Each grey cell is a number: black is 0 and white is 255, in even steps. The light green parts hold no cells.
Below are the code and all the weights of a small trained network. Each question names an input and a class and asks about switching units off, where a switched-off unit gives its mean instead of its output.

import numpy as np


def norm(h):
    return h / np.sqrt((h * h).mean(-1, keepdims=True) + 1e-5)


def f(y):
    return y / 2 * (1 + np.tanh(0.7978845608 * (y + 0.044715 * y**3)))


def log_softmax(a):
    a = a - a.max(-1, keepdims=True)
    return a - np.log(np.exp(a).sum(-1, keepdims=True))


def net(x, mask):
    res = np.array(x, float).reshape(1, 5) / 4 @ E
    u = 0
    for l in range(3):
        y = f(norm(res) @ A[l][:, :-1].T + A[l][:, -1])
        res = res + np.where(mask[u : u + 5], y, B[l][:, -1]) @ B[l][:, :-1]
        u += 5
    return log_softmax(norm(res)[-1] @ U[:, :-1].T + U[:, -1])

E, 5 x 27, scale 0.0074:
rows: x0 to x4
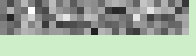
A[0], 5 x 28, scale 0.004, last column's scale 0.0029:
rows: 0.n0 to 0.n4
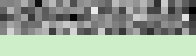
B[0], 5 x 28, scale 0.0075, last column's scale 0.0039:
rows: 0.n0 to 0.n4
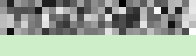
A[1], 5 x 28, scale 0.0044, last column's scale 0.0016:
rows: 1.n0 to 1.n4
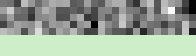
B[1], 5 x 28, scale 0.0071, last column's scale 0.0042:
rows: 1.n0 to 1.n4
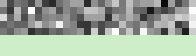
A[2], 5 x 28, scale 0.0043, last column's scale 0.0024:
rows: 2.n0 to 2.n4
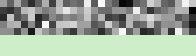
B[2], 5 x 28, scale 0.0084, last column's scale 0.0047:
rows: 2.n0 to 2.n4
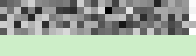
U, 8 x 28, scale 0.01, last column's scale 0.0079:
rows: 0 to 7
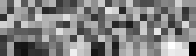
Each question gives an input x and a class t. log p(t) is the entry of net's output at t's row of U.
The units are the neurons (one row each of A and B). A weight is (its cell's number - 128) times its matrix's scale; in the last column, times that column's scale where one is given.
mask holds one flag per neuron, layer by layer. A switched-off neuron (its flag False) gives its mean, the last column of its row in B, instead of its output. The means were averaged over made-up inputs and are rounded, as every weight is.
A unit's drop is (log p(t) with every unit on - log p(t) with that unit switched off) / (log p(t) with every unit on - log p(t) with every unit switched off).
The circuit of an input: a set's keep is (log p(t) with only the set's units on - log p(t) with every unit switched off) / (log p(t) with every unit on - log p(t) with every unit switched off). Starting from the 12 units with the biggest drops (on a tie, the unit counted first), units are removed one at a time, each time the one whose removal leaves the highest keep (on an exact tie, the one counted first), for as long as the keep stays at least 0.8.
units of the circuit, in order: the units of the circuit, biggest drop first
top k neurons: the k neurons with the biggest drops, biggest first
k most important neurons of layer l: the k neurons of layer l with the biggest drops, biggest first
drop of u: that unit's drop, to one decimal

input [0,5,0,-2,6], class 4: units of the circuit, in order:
[1.n3]
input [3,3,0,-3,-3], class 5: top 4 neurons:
[0.n0, 2.n0, 1.n4, 0.n1]
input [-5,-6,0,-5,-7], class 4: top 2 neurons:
[0.n1, 2.n2]
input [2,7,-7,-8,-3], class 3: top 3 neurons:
[2.n3, 0.n3, 2.n1]
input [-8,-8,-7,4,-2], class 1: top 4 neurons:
[1.n4, 0.n4, 2.n1, 2.n2]
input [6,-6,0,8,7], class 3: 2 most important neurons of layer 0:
[0.n2, 0.n1]
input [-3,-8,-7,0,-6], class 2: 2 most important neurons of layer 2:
[2.n4, 2.n1]
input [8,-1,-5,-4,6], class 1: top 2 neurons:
[1.n0, 0.n0]
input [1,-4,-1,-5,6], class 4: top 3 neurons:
[1.n3, 0.n2, 1.n0]
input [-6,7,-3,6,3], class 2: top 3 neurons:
[2.n2, 0.n0, 1.n0]
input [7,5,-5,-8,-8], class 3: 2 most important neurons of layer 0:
[0.n3, 0.n0]
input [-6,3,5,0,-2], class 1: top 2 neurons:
[1.n1, 1.n2]
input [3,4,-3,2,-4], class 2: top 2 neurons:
[2.n2, 1.n4]
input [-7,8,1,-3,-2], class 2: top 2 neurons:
[2.n2, 0.n0]
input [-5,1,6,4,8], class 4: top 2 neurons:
[1.n3, 1.n4]
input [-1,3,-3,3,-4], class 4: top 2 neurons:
[0.n1, 0.n0]
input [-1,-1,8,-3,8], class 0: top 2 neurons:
[2.n1, 0.n1]
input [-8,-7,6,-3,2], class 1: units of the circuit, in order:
[1.n4]
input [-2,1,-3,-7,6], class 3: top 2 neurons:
[0.n3, 2.n3]
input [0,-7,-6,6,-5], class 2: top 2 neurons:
[2.n4, 2.n1]
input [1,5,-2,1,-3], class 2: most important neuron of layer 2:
[2.n2]
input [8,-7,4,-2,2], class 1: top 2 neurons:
[0.n0, 1.n0]
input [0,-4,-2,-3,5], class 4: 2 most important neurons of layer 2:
[2.n2, 2.n0]
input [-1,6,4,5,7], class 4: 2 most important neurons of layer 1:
[1.n3, 1.n4]
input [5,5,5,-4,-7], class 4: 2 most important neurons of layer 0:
[0.n1, 0.n4]
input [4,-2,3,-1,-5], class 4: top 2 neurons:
[0.n1, 0.n4]
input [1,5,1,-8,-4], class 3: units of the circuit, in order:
[2.n3]
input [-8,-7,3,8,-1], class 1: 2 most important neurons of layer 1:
[1.n4, 1.n3]
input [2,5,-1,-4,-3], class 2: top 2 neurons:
[2.n2, 0.n2]
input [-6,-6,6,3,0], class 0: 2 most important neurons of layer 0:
[0.n0, 0.n3]
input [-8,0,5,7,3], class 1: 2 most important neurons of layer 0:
[0.n4, 0.n3]
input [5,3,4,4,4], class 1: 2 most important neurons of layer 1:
[1.n0, 1.n1]
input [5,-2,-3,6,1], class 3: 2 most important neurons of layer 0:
[0.n2, 0.n4]
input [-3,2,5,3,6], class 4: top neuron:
[1.n3]
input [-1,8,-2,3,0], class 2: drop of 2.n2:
0.6
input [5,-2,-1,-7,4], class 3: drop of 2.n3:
0.2
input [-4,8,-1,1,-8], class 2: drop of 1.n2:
0.0
